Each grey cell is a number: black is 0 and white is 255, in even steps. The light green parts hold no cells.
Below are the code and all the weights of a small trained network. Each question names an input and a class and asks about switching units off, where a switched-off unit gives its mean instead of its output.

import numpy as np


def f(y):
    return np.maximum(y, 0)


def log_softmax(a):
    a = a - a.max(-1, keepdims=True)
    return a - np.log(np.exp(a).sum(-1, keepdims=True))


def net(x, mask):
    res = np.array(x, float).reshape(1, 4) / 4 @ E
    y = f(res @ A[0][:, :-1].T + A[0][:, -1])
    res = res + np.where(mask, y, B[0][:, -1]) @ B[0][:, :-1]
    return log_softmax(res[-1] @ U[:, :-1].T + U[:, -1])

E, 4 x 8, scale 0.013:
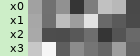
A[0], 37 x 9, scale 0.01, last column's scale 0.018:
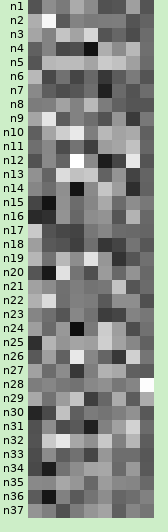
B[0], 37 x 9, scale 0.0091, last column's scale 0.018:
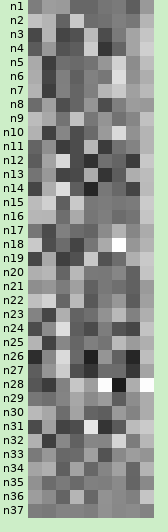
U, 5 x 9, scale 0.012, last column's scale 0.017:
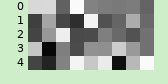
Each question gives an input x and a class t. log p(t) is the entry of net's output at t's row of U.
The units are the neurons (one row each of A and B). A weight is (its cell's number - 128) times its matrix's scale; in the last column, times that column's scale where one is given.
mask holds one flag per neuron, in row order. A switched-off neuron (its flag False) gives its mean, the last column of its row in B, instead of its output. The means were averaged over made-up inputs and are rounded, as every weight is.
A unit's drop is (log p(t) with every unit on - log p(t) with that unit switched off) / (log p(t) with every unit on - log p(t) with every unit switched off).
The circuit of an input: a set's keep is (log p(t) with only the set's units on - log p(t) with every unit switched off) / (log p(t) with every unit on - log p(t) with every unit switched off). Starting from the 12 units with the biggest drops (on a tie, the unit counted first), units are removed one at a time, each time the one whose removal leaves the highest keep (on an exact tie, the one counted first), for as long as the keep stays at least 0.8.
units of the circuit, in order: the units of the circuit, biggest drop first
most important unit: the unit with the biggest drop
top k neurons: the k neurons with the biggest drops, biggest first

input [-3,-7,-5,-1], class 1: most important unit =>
n31
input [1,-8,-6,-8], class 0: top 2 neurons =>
[n15 n20]
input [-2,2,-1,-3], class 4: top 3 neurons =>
[n2 n22 n9]
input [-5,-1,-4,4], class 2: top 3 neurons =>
[n26 n12 n15]
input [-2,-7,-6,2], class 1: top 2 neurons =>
[n31 n4]
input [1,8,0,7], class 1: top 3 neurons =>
[n3 n19 n13]
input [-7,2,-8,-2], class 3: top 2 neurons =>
[n10 n32]
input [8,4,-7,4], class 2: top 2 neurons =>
[n14 n24]
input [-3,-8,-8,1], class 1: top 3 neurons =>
[n31 n4 n11]
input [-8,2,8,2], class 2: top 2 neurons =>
[n12 n26]
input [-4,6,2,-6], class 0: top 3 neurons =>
[n15 n31 n16]
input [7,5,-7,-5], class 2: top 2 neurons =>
[n14 n24]
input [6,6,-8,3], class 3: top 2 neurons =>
[n5 n32]
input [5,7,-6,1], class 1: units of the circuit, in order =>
[n19]
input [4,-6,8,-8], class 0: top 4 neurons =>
[n15 n20 n16 n36]
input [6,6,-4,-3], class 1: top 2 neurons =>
[n19 n13]
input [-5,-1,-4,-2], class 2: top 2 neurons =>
[n26 n12]
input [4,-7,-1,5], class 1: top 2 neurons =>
[n31 n4]
